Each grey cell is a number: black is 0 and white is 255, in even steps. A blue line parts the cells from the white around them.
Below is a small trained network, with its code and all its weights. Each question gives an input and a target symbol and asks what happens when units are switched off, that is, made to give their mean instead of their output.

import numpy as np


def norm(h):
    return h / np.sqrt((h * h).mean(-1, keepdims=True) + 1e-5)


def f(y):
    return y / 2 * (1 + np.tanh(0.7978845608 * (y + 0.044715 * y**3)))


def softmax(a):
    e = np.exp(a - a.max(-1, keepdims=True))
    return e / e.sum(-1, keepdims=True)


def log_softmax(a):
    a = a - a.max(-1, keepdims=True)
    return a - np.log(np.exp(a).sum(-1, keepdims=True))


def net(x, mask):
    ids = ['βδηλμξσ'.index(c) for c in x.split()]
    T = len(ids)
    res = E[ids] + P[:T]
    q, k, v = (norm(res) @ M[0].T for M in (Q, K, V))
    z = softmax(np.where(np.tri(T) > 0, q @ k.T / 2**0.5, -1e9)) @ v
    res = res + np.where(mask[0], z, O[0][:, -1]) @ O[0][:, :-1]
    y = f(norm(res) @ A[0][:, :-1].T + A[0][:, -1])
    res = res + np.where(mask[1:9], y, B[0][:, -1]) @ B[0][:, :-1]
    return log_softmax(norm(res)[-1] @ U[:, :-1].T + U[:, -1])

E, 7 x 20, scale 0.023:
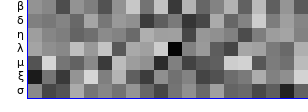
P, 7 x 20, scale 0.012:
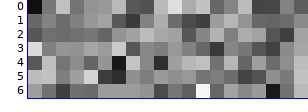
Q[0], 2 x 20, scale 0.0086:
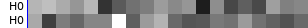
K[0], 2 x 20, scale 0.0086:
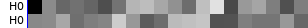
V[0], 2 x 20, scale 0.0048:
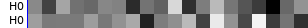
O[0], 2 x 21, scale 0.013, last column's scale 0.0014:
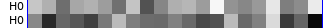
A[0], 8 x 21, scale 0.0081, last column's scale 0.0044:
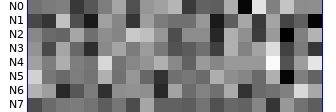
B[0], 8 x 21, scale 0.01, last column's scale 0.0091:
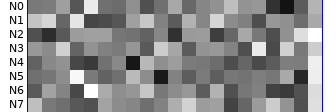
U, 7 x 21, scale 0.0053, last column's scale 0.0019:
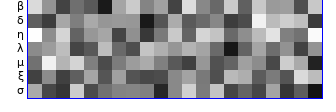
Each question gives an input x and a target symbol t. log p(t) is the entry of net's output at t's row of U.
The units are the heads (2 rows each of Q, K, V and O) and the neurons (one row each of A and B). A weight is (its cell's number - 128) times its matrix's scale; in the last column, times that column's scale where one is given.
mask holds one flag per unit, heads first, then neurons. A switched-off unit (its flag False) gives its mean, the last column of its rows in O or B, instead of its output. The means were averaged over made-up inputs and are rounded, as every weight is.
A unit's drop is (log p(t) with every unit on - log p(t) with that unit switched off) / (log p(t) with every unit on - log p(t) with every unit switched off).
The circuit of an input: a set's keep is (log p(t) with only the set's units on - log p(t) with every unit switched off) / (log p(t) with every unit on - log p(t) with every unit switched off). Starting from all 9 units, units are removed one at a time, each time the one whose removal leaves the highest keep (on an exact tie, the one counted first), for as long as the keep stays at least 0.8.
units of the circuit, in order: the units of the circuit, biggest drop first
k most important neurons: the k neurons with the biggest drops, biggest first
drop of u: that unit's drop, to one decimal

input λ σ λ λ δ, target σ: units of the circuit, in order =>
[H0; N3; N5]
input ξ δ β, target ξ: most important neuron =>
[N7]
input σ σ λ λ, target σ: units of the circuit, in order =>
[H0; N3]
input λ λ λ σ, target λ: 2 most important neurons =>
[N5; N7]
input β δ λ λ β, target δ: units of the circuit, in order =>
[H0; N3; N2; N1]
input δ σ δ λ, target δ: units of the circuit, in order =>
[H0; N2]
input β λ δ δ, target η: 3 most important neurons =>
[N3; N0; N1]
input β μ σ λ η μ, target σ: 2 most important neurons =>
[N5; N3]
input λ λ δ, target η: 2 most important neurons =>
[N7; N2]
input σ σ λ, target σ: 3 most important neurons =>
[N3; N5; N4]
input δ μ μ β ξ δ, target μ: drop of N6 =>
0.0
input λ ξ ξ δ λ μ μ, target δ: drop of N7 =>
-0.1
